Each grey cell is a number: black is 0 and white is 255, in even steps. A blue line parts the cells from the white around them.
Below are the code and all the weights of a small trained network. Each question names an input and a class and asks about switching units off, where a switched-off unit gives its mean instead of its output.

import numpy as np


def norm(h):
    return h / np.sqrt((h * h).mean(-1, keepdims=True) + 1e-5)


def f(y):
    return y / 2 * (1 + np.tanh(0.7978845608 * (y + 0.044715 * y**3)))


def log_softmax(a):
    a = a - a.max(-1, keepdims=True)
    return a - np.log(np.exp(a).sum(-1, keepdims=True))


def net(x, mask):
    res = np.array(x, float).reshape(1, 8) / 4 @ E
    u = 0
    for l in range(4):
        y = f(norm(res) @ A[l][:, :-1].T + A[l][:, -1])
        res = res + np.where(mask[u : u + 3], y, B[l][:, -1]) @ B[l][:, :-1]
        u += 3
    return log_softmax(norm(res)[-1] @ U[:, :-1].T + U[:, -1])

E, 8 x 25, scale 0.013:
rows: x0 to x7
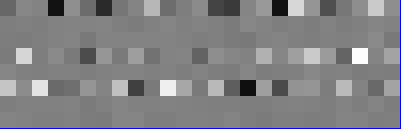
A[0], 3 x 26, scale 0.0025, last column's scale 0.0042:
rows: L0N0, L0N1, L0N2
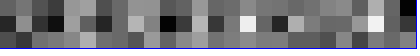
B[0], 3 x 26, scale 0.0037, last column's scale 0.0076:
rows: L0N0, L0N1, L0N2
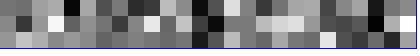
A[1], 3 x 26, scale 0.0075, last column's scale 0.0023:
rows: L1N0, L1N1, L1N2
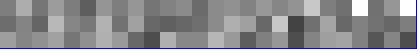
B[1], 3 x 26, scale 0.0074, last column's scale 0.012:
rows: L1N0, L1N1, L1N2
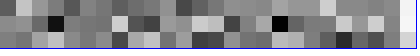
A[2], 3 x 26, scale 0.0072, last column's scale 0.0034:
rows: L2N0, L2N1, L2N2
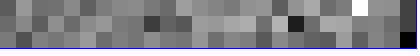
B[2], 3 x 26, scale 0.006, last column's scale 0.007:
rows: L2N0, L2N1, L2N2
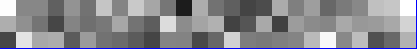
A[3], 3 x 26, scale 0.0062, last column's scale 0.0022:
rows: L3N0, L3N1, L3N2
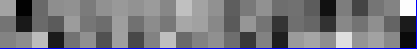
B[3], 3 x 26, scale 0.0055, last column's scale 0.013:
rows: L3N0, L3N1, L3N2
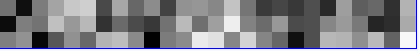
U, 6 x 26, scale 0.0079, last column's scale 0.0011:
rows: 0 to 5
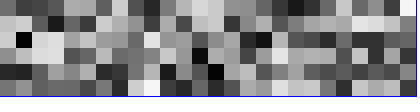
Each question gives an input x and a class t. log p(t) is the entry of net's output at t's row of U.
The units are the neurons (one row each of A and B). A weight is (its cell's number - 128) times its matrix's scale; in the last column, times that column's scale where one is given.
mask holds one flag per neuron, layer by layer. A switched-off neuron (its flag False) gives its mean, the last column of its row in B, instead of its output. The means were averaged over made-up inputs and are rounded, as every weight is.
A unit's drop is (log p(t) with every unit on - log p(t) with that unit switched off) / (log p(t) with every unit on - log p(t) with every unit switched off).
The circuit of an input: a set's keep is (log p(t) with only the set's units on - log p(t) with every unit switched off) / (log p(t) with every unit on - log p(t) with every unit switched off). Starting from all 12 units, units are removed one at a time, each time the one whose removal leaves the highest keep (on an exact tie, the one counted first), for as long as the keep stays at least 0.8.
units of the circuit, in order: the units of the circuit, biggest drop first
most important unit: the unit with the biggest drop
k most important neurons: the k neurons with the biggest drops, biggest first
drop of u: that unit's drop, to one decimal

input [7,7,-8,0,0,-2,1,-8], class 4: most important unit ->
L1N0
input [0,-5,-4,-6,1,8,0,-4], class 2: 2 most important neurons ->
L1N1, L1N2
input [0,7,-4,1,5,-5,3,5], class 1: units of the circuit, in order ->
L1N1, L2N0
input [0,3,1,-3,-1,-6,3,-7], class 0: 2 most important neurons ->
L1N1, L1N2
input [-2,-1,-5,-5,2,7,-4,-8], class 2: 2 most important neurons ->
L1N2, L1N1
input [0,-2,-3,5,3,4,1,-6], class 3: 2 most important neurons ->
L1N1, L1N2
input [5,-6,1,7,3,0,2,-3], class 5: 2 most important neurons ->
L1N1, L2N1
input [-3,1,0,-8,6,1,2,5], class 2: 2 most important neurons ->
L1N2, L3N2
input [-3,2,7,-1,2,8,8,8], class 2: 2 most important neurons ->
L1N2, L1N0
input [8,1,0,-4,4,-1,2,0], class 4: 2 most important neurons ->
L1N1, L0N1
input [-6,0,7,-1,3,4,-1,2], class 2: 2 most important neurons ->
L1N2, L1N0
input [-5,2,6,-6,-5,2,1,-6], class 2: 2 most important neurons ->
L1N2, L3N2
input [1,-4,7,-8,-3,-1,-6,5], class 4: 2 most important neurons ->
L1N1, L3N2
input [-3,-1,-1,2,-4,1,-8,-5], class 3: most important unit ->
L1N2
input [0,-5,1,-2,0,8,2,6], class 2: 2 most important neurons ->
L1N2, L1N1
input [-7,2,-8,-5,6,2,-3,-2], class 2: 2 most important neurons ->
L1N2, L3N2
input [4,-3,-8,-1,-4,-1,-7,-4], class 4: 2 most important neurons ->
L1N1, L1N0
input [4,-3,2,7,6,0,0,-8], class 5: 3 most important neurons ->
L1N1, L2N1, L3N2
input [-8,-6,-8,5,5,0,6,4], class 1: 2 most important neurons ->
L1N1, L2N1
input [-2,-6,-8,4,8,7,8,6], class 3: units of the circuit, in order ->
L1N2
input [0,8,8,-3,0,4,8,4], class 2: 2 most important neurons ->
L1N1, L1N2
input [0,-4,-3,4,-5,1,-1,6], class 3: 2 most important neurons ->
L1N1, L1N0
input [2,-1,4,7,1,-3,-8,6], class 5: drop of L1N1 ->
0.1
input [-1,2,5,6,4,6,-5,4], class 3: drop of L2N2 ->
0.0
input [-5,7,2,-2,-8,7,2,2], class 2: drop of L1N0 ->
0.1
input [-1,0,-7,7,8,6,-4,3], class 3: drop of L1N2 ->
0.2
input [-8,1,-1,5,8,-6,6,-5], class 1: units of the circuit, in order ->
L1N1
